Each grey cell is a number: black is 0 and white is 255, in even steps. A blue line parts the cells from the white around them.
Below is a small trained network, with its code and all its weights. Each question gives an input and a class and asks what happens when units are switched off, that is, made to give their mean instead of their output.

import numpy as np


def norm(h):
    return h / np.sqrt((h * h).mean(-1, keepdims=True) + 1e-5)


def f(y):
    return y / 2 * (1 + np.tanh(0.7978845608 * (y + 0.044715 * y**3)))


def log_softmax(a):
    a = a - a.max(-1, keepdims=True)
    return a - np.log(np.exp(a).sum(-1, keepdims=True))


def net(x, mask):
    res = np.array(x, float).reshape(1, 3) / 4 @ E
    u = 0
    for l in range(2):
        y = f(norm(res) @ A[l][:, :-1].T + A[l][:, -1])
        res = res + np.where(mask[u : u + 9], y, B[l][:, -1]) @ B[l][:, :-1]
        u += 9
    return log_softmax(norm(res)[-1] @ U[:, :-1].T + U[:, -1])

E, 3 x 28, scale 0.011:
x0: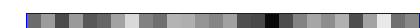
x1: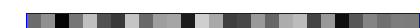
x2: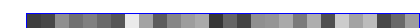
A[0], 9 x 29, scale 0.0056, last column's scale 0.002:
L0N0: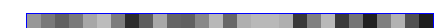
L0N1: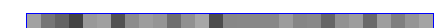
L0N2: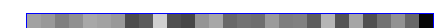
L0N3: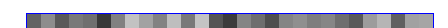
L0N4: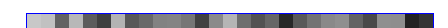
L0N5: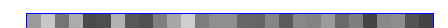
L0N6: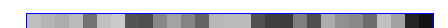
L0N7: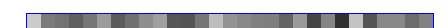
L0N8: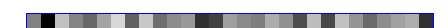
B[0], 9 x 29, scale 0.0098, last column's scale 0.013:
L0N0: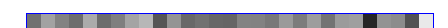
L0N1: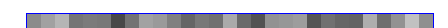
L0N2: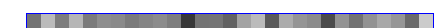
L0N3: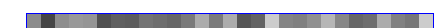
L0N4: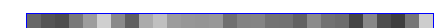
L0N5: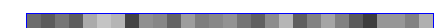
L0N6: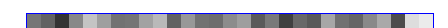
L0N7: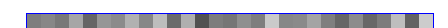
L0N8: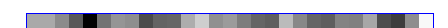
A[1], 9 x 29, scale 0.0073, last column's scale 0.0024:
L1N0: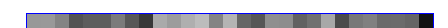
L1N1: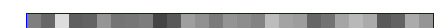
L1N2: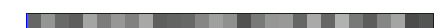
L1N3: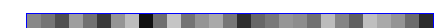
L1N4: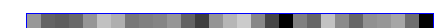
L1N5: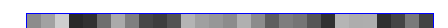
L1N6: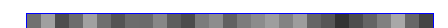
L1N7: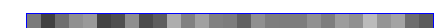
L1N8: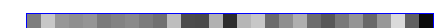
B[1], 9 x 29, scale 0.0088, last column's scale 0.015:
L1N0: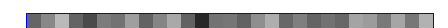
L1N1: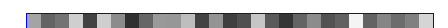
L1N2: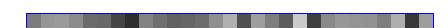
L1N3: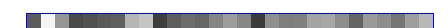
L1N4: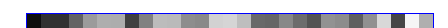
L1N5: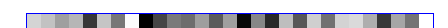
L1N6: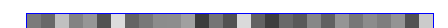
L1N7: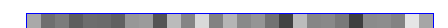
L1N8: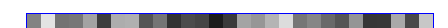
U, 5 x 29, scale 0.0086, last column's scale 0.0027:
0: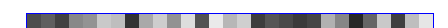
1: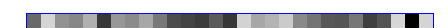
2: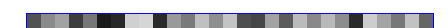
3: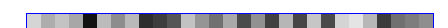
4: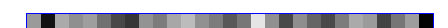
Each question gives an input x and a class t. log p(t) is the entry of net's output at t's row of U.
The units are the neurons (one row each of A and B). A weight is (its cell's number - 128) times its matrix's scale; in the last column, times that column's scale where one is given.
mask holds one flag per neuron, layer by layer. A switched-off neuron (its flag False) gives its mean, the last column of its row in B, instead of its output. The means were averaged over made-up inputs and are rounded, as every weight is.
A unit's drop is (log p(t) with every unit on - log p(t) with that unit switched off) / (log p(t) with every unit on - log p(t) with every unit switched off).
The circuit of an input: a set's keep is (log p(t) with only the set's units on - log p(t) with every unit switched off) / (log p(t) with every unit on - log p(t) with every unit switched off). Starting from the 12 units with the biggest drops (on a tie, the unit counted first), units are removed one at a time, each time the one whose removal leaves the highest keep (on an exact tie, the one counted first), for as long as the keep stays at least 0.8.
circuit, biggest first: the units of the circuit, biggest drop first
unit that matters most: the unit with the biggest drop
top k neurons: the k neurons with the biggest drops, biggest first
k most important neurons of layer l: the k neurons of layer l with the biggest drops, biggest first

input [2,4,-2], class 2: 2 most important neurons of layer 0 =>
[L0N3, L0N6]
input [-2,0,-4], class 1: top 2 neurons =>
[L0N0, L0N2]
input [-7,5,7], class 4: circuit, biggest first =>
[L1N5, L1N8]
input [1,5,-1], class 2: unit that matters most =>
L0N3
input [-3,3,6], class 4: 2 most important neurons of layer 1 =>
[L1N5, L1N1]
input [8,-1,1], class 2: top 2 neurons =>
[L0N3, L1N1]
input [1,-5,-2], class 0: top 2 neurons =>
[L0N6, L0N4]
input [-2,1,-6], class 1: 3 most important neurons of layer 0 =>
[L0N0, L0N2, L0N7]
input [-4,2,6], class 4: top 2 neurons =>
[L0N8, L1N5]
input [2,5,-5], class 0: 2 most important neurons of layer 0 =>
[L0N4, L0N6]
